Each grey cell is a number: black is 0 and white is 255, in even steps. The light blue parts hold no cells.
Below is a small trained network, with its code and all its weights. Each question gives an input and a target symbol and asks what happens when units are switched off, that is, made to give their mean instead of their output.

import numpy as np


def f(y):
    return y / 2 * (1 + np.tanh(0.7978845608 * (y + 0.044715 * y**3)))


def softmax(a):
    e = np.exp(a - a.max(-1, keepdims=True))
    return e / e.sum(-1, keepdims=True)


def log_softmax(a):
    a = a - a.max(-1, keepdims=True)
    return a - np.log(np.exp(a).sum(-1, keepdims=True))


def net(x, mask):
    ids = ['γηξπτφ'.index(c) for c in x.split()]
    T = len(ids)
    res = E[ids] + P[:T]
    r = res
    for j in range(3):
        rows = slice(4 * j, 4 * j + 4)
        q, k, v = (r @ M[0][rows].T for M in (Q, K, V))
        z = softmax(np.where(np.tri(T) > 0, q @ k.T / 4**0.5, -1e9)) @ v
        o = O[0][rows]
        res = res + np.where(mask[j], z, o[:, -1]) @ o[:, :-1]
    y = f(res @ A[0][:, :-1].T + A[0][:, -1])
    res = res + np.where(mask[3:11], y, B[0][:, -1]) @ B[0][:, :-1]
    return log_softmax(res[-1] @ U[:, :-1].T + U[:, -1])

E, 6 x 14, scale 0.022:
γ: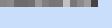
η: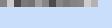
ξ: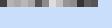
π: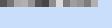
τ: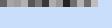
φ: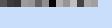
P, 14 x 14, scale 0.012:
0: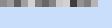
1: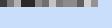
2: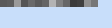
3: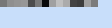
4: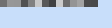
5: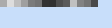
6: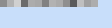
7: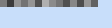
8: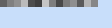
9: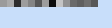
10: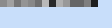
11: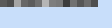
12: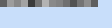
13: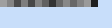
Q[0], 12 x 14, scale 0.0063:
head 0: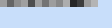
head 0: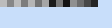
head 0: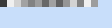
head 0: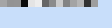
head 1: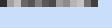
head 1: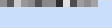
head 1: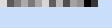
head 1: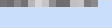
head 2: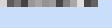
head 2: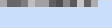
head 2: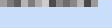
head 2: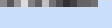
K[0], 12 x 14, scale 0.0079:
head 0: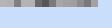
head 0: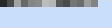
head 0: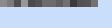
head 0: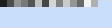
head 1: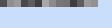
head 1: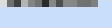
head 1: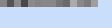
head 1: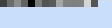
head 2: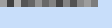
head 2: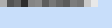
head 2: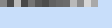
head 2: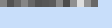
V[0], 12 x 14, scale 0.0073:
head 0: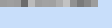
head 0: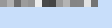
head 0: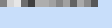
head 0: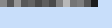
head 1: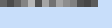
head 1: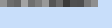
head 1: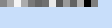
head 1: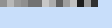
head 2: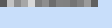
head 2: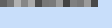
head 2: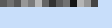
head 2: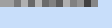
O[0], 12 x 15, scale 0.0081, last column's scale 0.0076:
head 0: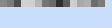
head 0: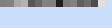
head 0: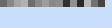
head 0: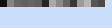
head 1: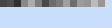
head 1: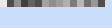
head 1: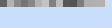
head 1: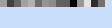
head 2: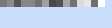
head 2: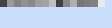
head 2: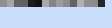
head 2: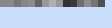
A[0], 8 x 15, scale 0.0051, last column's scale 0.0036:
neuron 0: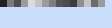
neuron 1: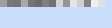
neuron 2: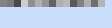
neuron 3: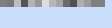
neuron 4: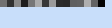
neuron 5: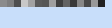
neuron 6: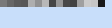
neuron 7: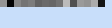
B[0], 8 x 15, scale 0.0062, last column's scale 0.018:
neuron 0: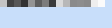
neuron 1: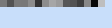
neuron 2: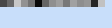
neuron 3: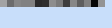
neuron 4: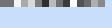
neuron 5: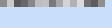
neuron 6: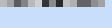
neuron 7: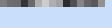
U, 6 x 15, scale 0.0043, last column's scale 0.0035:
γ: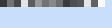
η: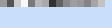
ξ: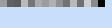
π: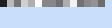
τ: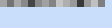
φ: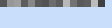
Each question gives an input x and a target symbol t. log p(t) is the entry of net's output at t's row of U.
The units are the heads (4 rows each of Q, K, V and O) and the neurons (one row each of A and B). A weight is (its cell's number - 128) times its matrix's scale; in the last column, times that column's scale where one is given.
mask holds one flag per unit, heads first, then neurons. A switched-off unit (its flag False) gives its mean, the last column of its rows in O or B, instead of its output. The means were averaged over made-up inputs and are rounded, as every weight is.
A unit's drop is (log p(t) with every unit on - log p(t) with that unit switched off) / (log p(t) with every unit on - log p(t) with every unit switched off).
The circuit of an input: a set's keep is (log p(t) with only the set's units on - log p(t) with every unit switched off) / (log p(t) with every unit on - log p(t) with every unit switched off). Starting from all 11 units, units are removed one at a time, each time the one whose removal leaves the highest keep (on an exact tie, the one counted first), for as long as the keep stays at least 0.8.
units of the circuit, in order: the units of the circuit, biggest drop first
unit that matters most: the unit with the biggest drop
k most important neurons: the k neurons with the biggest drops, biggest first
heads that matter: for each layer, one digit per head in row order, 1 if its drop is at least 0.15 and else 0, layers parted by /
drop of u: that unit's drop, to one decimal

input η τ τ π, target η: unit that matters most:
head 0
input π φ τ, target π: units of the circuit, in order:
(head 1; head 0)
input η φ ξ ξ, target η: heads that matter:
110
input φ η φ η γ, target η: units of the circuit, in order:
(head 0; head 1)
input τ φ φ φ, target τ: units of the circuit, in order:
(head 1; head 2)
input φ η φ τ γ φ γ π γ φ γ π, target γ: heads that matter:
101
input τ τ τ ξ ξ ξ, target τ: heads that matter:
110
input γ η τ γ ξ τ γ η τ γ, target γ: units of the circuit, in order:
(neuron 0; head 2)
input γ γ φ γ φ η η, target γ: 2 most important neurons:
(neuron 0; neuron 6)
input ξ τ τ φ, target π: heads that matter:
111
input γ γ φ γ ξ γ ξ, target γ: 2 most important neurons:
(neuron 3; neuron 6)
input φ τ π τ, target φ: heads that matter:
111
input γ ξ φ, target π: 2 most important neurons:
(neuron 4; neuron 1)
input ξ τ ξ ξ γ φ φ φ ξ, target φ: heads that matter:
110
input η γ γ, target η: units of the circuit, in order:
(head 0)
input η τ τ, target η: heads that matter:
100
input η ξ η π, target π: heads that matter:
001
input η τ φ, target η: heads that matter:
110
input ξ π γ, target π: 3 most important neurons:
(neuron 6; neuron 4; neuron 1)
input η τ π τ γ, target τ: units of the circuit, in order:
(head 0; head 2)
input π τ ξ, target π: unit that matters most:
head 2
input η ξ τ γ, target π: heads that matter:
001
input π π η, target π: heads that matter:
010
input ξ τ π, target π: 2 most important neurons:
(neuron 6; neuron 1)
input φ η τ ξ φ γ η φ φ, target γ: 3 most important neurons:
(neuron 0; neuron 7; neuron 6)
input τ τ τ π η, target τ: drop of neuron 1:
0.1
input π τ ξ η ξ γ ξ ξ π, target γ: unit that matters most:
head 0
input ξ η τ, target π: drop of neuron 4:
0.2
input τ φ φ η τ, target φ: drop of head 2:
0.2
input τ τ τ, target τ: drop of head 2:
0.1
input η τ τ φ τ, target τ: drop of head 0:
0.3
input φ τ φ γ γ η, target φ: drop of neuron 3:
0.0
